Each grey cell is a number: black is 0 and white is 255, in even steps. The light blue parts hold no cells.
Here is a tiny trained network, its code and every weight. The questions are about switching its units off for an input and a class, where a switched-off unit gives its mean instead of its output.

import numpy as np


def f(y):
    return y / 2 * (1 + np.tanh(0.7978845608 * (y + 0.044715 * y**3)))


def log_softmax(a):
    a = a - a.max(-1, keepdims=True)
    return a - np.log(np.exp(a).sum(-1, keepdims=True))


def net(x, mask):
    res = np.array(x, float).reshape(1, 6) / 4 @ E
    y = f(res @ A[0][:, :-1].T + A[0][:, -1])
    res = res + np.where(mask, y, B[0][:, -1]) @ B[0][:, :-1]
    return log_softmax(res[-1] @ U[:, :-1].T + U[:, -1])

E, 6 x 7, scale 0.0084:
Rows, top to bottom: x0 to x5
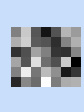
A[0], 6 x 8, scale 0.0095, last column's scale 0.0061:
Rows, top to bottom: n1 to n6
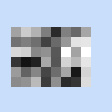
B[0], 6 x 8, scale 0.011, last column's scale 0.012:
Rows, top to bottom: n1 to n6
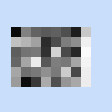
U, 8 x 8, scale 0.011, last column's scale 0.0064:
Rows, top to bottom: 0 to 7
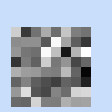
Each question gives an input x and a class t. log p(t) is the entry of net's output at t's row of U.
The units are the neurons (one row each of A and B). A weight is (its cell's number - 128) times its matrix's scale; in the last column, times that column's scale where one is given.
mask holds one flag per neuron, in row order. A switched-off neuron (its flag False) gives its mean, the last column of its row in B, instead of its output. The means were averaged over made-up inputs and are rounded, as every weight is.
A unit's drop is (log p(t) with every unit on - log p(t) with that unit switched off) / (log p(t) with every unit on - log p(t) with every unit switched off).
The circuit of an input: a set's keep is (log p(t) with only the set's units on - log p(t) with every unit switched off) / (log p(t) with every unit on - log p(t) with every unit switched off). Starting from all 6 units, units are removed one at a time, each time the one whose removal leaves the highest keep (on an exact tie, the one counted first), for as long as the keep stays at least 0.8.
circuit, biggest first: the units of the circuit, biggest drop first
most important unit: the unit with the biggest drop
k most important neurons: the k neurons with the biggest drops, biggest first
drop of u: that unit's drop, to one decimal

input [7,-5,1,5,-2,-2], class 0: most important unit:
n5
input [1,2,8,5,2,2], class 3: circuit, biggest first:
(n2 n4)
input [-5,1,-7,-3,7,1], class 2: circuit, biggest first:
(n2 n5)
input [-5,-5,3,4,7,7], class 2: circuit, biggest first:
(n1 n5)
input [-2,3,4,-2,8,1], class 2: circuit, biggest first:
(n5 n2)
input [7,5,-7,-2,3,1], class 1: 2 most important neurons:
(n3 n6)
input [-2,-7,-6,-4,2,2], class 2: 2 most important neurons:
(n3 n2)
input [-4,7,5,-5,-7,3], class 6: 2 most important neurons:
(n2 n5)
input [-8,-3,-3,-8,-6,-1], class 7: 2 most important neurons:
(n4 n3)
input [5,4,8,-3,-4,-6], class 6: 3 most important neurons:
(n2 n3 n5)
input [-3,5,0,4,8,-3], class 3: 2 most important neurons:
(n1 n2)
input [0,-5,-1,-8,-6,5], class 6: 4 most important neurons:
(n2 n5 n6 n1)
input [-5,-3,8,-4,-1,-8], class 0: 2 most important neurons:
(n6 n3)
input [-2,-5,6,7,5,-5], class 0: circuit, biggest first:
(n6)
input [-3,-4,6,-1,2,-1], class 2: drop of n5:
0.2
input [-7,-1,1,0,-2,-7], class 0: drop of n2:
0.0
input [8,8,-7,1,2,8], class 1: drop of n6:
0.2
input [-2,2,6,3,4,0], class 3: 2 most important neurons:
(n2 n1)
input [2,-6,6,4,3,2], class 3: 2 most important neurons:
(n2 n4)
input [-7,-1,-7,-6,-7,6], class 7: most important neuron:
(n4)
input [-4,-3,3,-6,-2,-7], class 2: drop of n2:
0.1
